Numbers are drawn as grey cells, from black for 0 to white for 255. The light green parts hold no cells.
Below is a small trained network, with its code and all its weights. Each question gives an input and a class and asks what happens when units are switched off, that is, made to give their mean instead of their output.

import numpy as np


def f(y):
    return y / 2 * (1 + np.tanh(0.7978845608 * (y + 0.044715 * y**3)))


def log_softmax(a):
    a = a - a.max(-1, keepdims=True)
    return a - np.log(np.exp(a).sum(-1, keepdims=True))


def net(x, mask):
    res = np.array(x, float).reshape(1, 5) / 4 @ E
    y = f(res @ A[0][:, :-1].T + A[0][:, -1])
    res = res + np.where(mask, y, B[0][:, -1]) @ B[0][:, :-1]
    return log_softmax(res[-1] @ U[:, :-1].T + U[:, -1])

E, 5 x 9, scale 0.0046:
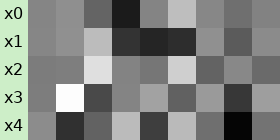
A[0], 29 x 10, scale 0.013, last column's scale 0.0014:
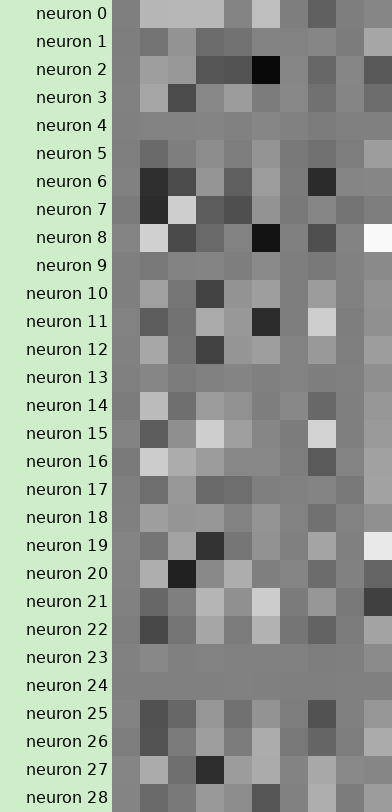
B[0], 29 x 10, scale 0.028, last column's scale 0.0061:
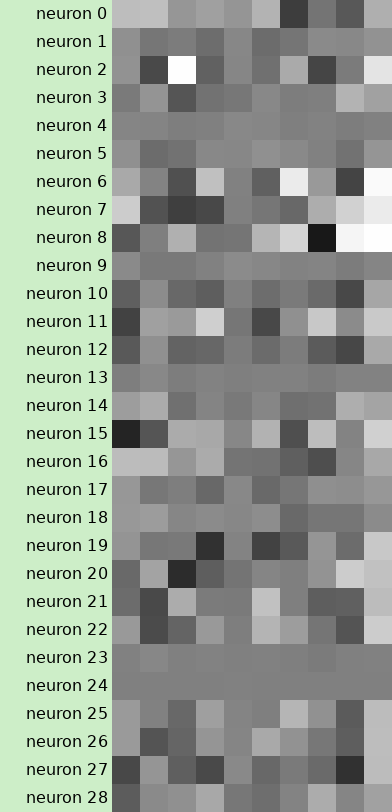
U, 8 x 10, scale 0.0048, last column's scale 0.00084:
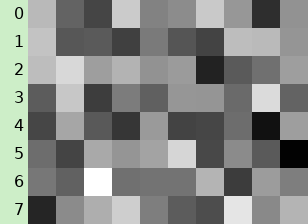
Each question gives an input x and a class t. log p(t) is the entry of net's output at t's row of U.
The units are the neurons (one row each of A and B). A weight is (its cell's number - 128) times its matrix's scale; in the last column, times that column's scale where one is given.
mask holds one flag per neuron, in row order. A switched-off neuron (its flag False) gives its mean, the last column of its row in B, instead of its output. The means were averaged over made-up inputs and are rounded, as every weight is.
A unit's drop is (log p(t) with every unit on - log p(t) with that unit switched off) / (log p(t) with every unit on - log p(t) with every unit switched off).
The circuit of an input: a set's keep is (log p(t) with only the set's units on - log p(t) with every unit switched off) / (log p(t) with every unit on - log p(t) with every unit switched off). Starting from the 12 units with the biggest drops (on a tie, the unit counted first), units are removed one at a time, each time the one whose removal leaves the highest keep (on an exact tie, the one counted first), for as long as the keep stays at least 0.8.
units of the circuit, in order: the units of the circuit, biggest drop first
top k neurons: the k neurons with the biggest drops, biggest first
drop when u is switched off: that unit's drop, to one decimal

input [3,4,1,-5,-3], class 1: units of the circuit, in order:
neuron 7
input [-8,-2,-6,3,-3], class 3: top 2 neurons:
neuron 8; neuron 20
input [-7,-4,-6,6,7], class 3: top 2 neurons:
neuron 20; neuron 8
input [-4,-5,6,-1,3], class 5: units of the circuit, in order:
neuron 15; neuron 21
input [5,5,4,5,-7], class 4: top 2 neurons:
neuron 27; neuron 12
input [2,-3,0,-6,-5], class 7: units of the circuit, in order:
neuron 15; neuron 11
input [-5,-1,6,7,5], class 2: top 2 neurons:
neuron 0; neuron 16
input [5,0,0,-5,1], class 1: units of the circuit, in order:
neuron 7; neuron 19
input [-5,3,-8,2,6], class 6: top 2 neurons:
neuron 8; neuron 2
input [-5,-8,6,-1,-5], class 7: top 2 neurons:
neuron 11; neuron 15
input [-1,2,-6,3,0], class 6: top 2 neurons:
neuron 2; neuron 8
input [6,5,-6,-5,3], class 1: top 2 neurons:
neuron 7; neuron 19
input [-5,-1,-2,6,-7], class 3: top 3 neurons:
neuron 20; neuron 3; neuron 14
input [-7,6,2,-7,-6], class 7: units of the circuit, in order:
neuron 11
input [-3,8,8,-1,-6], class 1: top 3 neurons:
neuron 7; neuron 8; neuron 19
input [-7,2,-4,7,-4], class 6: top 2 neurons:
neuron 2; neuron 8
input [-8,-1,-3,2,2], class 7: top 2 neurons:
neuron 11; neuron 7
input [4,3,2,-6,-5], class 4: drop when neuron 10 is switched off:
0.3
